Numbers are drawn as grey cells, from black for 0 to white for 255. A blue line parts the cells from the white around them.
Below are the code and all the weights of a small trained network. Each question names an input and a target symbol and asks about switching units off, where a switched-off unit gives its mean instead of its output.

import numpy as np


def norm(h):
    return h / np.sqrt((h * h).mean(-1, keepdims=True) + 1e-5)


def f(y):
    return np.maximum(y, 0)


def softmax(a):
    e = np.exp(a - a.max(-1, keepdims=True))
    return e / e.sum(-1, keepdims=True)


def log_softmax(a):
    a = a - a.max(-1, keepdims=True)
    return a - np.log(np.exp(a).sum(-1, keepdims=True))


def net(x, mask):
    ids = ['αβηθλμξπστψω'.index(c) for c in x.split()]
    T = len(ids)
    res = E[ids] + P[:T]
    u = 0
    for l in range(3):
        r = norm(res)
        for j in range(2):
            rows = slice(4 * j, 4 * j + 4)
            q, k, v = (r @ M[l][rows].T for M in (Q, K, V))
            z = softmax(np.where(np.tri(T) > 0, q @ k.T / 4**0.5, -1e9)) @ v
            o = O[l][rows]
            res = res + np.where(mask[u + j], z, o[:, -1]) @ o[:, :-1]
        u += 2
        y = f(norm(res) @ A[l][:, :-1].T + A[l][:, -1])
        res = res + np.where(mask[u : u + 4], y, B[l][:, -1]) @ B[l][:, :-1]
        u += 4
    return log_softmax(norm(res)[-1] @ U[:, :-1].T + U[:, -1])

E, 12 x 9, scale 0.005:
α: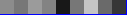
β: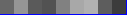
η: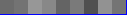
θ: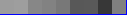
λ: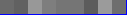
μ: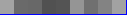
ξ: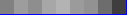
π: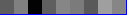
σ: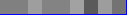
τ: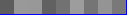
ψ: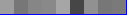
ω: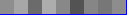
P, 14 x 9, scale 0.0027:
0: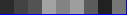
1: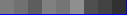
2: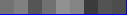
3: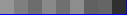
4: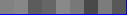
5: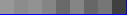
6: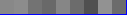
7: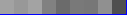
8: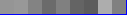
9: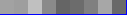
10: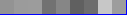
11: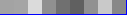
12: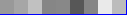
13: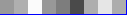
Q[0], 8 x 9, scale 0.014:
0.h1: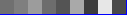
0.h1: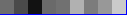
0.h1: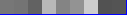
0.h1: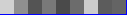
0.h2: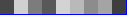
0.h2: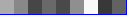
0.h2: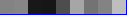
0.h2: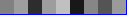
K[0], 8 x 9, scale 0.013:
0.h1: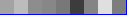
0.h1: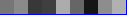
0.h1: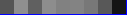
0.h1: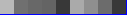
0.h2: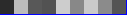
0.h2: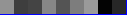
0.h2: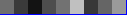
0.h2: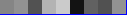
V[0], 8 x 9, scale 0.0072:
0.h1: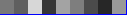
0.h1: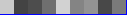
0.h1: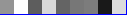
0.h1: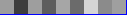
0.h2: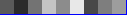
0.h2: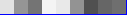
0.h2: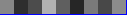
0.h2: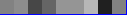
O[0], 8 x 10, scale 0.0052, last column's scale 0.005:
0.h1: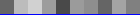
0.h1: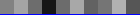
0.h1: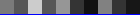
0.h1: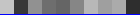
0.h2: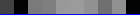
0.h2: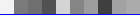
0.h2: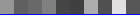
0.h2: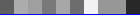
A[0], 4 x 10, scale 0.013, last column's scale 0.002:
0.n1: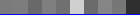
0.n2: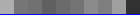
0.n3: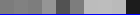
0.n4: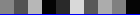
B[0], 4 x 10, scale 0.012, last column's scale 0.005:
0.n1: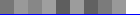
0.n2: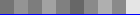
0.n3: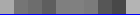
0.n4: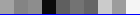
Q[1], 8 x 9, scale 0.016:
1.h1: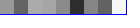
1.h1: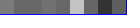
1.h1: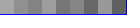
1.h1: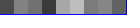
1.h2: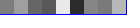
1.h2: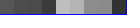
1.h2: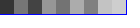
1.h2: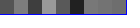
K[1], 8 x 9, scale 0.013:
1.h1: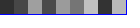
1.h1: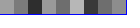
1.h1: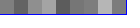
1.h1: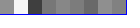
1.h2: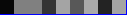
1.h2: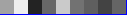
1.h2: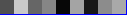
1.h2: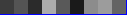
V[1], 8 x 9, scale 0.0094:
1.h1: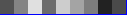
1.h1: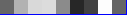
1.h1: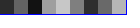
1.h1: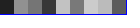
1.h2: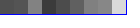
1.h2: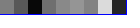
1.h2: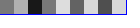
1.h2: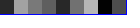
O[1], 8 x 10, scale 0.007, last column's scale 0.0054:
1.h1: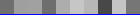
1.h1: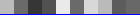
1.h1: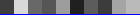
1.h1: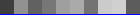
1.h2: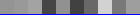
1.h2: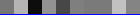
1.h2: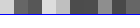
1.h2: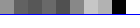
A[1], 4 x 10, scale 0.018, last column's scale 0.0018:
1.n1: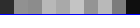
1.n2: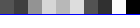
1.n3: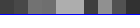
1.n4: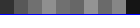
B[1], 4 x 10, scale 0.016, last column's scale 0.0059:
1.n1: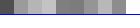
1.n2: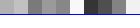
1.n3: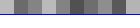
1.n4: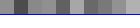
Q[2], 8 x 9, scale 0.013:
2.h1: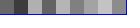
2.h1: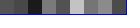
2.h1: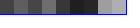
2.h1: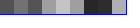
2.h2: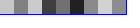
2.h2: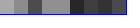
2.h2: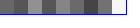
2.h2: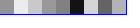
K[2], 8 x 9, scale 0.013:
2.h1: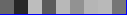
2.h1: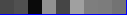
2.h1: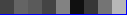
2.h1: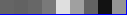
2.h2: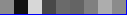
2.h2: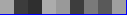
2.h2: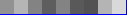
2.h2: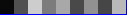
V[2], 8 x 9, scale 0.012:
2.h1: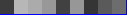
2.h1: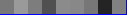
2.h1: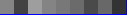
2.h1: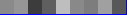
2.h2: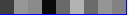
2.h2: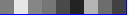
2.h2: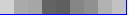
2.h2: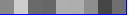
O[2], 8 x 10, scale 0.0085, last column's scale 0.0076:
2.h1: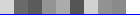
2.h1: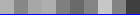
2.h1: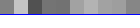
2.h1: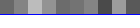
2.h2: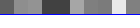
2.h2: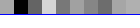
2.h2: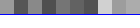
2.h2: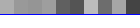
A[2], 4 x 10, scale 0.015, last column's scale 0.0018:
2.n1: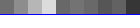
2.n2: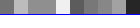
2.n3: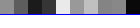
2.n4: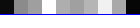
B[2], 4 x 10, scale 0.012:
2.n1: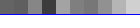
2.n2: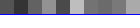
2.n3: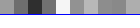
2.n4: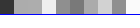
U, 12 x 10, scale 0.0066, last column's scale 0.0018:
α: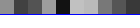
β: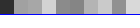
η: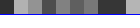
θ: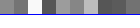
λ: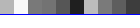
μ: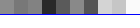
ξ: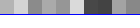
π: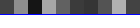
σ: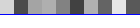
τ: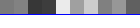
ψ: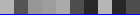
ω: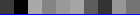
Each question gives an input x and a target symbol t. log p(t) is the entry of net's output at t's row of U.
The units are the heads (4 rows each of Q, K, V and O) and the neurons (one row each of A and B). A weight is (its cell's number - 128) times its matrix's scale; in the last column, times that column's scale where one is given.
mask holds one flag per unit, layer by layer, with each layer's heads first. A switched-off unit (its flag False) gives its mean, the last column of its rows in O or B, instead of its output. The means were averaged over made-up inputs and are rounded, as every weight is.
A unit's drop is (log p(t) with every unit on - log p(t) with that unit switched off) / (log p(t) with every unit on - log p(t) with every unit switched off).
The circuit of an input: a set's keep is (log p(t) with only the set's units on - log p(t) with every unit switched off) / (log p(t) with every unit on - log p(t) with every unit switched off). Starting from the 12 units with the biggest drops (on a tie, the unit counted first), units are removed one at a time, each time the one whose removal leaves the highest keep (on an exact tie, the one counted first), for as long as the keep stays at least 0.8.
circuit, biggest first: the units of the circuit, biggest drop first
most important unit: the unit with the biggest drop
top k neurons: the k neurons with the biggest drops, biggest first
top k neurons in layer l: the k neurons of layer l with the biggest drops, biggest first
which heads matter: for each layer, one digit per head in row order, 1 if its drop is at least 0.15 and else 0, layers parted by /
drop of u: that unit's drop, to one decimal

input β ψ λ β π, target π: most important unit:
0.h1
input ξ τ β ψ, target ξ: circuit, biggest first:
0.h2, 1.h1, 1.n2
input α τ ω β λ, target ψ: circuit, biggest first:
0.h1, 1.n3
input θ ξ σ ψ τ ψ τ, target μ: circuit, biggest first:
0.n4, 0.h1
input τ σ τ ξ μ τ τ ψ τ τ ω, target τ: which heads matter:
11 / 10 / 00
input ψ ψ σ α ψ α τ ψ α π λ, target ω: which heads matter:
11 / 11 / 10
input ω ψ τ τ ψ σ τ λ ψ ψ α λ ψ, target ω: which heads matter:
11 / 10 / 10
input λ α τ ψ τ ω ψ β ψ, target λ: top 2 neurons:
0.n3, 1.n4
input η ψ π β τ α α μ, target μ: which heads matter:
00 / 00 / 00
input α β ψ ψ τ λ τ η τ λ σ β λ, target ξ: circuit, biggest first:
1.h2, 1.n2, 0.n4
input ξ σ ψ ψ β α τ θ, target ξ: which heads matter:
01 / 10 / 00
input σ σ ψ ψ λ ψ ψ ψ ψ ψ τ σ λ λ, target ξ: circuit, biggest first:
1.h2, 1.n2
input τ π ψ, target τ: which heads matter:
11 / 00 / 00
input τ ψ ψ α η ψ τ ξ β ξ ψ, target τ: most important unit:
1.h1
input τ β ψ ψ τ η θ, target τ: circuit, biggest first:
0.h2, 1.h1, 2.n3
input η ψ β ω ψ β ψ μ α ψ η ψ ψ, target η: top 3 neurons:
1.n4, 0.n4, 2.n4
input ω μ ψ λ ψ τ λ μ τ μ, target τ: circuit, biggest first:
0.h2, 0.n3, 1.h1
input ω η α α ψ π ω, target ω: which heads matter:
11 / 00 / 10
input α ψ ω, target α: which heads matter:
01 / 01 / 00
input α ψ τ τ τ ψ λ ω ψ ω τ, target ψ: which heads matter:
11 / 00 / 00
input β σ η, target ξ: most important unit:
0.h2
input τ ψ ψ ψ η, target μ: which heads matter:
00 / 00 / 00
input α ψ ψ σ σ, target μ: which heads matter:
10 / 00 / 00
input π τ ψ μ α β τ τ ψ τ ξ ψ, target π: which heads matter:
11 / 11 / 00
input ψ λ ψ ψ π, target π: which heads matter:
10 / 01 / 00
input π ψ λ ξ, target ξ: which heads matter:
01 / 01 / 00
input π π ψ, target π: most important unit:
0.h2
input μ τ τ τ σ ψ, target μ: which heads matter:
11 / 01 / 01
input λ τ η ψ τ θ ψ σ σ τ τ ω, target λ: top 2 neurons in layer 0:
0.n3, 0.n4
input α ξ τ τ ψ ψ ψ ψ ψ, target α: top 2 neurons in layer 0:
0.n3, 0.n4
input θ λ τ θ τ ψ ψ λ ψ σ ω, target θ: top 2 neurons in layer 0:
0.n4, 0.n1
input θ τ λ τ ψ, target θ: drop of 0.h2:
0.5
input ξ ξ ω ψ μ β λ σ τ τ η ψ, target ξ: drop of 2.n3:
0.0
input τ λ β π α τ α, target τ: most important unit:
1.h1
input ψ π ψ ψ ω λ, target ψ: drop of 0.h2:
1.2
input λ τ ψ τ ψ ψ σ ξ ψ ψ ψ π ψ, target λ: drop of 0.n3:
0.2
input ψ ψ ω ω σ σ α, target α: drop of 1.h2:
0.1
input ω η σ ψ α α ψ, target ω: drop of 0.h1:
0.9
